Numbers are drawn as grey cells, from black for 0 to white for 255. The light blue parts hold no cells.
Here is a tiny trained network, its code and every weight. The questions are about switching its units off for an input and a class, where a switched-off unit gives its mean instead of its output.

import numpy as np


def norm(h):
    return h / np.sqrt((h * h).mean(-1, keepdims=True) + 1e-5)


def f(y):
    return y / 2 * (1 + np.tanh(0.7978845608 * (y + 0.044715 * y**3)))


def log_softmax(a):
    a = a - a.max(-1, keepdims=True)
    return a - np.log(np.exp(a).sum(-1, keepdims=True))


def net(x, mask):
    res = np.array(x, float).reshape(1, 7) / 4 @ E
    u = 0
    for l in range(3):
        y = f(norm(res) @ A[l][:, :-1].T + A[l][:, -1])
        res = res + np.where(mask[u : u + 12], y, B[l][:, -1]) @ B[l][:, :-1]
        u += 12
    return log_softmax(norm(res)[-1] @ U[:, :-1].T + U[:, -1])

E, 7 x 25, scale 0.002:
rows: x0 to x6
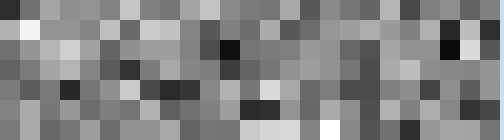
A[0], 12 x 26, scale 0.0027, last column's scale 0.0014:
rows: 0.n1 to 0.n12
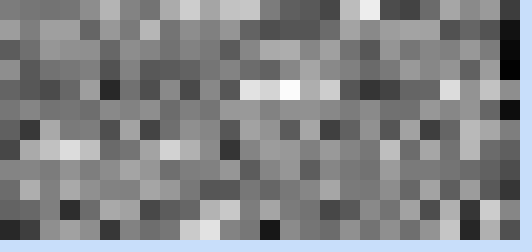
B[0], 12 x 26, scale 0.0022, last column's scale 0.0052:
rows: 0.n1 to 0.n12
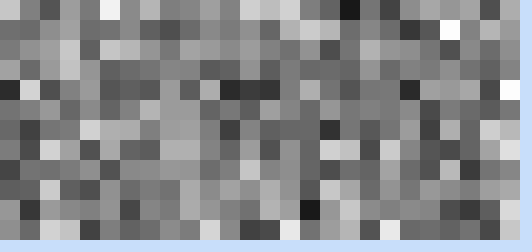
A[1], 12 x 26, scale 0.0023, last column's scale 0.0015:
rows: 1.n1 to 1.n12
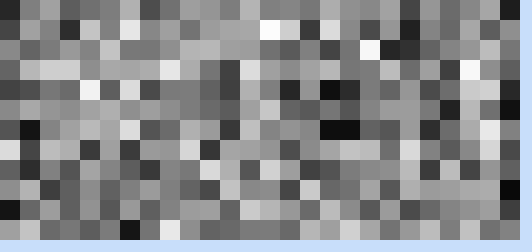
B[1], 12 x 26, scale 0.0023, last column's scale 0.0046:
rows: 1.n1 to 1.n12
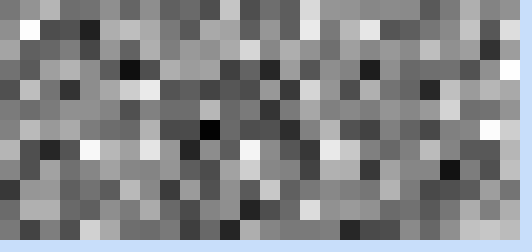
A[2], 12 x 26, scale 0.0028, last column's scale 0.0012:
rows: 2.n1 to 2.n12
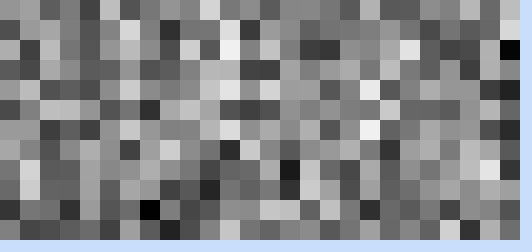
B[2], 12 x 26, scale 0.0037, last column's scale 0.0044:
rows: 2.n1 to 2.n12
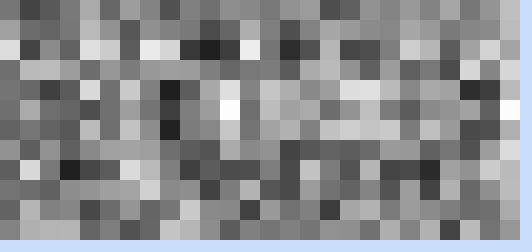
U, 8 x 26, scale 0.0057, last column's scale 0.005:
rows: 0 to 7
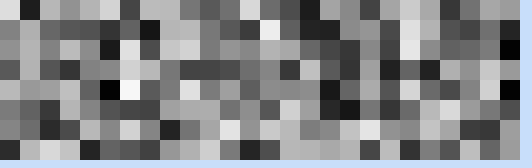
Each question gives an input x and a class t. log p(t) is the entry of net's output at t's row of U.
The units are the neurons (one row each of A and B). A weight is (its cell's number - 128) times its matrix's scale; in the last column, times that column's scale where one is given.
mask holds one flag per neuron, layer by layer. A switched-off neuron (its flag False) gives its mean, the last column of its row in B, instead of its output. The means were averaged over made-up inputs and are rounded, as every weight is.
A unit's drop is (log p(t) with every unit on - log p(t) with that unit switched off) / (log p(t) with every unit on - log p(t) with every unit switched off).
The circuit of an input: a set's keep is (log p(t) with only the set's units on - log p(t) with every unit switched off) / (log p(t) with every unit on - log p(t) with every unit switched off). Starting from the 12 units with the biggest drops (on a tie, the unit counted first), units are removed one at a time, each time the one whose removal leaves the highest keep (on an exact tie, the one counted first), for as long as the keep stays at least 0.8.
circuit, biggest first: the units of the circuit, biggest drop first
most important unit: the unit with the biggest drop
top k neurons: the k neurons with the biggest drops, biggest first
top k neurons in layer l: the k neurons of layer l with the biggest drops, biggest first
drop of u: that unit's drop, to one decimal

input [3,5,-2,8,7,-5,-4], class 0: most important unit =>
0.n11
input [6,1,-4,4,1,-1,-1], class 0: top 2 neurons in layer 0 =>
(0.n11; 0.n5)
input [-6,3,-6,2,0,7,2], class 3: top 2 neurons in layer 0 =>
(0.n12; 0.n11)
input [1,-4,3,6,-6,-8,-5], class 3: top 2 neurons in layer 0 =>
(0.n7; 0.n11)
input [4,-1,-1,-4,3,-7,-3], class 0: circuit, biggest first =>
(0.n11; 2.n3)
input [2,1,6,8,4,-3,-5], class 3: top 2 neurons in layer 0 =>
(0.n7; 0.n12)
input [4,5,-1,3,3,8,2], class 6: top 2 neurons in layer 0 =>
(0.n12; 0.n5)
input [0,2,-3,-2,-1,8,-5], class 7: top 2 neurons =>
(0.n2; 1.n2)
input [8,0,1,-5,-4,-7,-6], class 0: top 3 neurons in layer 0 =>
(0.n5; 0.n12; 0.n1)
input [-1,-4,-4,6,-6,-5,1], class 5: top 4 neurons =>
(0.n12; 0.n1; 0.n10; 0.n5)
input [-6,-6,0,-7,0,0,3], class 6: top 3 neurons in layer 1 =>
(1.n4; 1.n12; 1.n3)
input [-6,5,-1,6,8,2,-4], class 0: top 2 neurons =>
(0.n5; 2.n3)
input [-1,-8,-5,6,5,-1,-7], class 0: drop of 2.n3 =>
0.4
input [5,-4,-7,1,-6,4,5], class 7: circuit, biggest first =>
(0.n12)
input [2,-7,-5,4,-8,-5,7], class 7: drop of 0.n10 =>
-0.1
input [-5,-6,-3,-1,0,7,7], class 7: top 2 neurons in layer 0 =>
(0.n1; 0.n12)
